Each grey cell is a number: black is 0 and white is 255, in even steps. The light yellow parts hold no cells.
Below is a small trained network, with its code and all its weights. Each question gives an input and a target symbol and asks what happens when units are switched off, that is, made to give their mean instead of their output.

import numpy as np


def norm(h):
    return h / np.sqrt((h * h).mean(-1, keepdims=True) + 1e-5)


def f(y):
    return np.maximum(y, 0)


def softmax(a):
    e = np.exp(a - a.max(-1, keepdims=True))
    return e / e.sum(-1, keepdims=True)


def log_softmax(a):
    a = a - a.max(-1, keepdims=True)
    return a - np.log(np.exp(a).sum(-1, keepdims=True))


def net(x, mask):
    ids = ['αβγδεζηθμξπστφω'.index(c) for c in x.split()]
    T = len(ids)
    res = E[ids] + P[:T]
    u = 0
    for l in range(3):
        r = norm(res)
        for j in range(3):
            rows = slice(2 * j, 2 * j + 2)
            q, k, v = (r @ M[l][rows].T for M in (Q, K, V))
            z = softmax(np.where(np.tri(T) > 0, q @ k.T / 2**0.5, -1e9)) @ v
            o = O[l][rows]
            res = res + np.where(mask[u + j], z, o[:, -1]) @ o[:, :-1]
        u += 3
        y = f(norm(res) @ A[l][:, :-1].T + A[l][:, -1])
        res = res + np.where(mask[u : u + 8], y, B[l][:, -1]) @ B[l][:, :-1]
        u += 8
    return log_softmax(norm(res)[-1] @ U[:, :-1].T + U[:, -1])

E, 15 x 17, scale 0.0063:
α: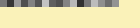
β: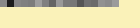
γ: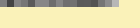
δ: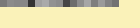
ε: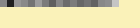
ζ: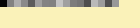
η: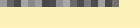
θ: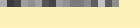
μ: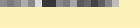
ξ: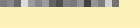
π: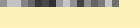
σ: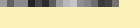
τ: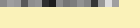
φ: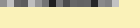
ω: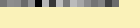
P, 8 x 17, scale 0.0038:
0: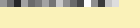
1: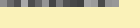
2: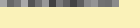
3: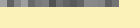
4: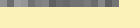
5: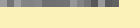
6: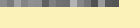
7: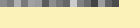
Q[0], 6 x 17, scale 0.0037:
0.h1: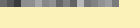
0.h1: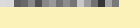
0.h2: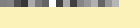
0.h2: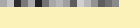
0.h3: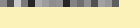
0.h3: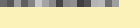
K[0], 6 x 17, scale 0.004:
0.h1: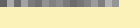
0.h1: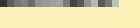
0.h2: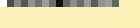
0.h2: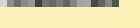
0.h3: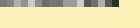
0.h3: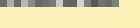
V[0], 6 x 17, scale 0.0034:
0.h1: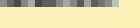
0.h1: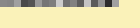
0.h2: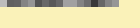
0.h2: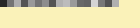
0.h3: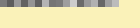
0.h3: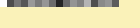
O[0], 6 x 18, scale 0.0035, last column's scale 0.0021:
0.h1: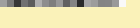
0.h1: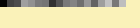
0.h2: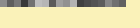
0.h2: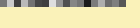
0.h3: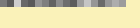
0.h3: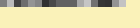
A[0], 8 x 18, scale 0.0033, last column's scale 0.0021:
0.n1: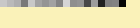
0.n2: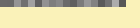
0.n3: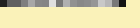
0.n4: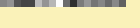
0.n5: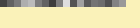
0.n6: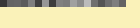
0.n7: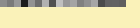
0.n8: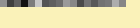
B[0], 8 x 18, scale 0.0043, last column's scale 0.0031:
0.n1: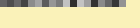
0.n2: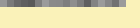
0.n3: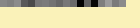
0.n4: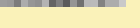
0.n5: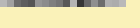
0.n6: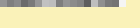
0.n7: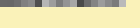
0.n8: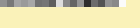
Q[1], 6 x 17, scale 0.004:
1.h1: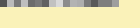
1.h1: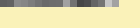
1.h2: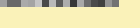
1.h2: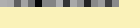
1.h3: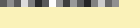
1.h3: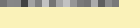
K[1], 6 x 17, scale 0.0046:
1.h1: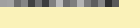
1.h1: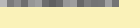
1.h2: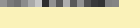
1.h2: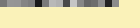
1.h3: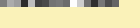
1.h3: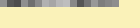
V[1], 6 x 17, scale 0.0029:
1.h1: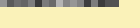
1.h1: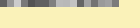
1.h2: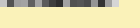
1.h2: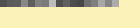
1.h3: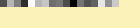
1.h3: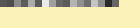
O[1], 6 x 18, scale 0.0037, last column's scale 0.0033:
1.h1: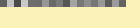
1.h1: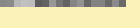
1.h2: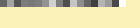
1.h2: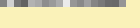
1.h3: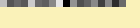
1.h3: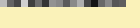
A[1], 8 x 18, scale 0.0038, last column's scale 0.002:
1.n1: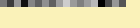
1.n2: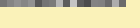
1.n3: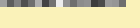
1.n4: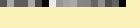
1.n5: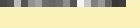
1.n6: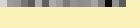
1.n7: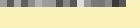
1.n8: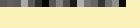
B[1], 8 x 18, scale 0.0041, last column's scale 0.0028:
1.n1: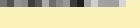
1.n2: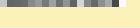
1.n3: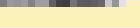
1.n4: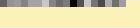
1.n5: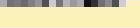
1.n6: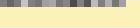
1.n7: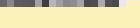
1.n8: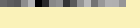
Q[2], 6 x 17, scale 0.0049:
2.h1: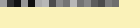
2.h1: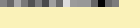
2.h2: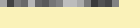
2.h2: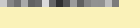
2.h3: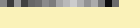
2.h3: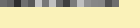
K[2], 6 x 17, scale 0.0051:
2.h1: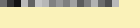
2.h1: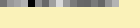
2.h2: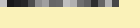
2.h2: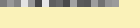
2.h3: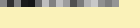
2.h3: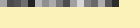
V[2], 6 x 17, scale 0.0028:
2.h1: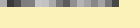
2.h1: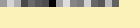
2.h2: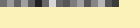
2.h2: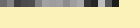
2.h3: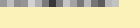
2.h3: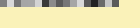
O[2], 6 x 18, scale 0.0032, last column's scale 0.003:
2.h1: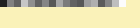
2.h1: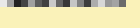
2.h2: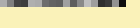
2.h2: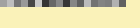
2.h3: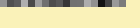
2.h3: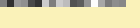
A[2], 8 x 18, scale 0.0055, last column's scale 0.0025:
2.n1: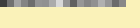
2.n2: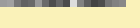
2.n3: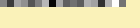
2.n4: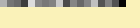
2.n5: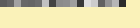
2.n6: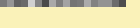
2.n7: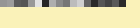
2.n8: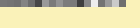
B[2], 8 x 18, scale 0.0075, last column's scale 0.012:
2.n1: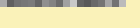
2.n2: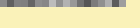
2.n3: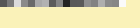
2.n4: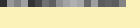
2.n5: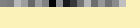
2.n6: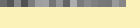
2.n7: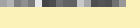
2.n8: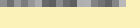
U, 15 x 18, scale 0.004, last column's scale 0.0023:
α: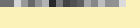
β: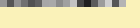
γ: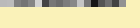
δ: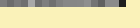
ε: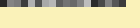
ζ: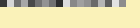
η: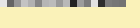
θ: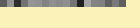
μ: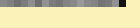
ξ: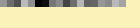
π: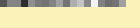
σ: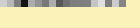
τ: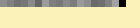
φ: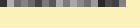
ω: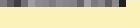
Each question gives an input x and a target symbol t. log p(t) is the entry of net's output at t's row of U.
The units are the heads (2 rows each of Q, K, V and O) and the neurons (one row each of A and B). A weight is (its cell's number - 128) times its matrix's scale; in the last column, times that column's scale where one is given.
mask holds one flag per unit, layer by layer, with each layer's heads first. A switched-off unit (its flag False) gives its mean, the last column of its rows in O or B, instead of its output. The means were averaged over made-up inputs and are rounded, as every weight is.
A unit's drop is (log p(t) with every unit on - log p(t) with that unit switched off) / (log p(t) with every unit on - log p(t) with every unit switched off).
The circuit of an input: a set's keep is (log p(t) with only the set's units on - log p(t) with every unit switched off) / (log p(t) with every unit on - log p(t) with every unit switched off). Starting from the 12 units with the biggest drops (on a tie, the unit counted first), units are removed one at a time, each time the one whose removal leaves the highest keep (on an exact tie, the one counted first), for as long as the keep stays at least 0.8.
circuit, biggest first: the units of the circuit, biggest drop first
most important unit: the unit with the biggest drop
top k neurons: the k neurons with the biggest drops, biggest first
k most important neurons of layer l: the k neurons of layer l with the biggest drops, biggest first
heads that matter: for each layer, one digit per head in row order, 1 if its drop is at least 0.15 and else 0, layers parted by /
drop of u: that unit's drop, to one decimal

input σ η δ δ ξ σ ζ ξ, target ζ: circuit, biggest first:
(1.h3; 0.h2; 2.n3)
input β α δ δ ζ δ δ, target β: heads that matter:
001 / 000 / 001
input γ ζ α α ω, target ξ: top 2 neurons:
(2.n3; 1.n8)
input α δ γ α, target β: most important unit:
2.h3
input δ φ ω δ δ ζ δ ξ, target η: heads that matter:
010 / 010 / 011
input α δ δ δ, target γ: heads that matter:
100 / 000 / 000
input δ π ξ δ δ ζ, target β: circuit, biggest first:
(2.n1; 2.n3)
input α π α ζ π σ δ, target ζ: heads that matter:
010 / 001 / 000
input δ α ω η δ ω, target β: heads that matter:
000 / 011 / 001
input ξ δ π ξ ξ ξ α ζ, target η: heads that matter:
110 / 010 / 010
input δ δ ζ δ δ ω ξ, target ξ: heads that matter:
010 / 001 / 000
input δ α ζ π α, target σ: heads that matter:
010 / 000 / 100
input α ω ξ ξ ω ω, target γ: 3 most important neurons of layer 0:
(0.n7; 0.n6; 0.n4)
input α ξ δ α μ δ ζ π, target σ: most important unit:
2.h1
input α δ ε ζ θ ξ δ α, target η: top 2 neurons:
(1.n4; 2.n3)
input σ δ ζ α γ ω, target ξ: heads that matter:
010 / 011 / 000
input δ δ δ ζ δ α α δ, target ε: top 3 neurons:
(1.n4; 2.n3; 2.n5)
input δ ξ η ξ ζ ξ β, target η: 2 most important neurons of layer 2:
(2.n3; 2.n5)
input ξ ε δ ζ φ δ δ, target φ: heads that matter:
010 / 011 / 010
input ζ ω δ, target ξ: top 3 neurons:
(2.n3; 1.n8; 2.n5)
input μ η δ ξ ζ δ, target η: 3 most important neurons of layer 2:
(2.n3; 2.n5; 2.n2)
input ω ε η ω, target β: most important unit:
2.h3
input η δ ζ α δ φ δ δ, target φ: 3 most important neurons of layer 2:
(2.n4; 2.n3; 2.n5)
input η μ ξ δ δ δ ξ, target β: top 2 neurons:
(0.n5; 0.n1)
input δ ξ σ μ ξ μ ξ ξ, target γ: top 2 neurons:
(0.n1; 2.n7)
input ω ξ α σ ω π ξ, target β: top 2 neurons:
(0.n1; 2.n3)
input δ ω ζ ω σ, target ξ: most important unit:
0.h2
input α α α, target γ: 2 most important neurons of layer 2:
(2.n7; 2.n3)
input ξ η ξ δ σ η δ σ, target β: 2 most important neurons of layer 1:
(1.n1; 1.n7)
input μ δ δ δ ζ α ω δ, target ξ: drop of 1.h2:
0.2
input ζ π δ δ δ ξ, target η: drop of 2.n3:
0.6
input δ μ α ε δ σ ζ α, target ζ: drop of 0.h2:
0.8
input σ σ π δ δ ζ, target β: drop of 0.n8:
-0.1
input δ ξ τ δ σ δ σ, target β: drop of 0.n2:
0.0
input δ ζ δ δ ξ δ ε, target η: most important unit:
0.h2
